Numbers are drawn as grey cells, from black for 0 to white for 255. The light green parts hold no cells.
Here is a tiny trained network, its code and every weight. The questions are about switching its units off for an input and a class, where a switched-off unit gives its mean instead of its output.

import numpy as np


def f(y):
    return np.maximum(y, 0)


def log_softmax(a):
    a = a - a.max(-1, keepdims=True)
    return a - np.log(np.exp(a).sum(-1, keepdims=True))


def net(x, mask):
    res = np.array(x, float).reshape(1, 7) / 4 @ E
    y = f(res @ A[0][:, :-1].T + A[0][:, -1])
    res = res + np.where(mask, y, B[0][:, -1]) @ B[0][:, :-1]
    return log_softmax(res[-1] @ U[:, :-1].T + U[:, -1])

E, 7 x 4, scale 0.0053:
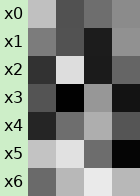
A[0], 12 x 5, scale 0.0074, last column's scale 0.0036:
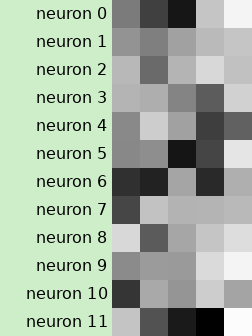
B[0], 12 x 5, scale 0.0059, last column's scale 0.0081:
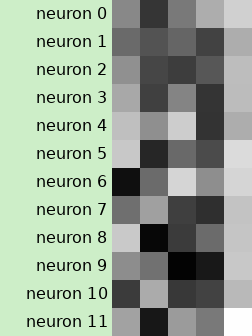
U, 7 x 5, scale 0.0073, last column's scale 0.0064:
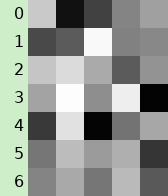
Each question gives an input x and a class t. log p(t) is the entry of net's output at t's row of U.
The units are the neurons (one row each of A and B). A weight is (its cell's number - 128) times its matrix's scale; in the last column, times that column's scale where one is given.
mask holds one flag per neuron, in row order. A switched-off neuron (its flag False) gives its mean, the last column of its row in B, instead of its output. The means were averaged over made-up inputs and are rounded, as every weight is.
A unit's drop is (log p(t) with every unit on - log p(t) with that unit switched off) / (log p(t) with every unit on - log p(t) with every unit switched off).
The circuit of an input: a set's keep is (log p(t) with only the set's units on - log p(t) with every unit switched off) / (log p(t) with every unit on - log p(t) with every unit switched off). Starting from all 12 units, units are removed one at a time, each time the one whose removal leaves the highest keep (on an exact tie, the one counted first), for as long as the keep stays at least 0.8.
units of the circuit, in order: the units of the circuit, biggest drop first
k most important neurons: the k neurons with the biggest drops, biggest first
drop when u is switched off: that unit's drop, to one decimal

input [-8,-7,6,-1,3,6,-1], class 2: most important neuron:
neuron 4
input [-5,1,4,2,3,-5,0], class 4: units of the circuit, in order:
neuron 11; neuron 10
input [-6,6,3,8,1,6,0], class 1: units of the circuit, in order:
neuron 6; neuron 9
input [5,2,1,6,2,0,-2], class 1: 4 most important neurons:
neuron 6; neuron 8; neuron 9; neuron 2
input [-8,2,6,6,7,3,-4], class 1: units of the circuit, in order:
neuron 6; neuron 9
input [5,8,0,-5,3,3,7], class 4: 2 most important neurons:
neuron 11; neuron 5
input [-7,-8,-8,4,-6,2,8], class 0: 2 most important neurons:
neuron 8; neuron 2
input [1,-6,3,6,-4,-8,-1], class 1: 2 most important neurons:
neuron 6; neuron 5
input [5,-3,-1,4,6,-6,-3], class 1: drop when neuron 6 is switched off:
0.3
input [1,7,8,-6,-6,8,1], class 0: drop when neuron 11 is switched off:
0.1
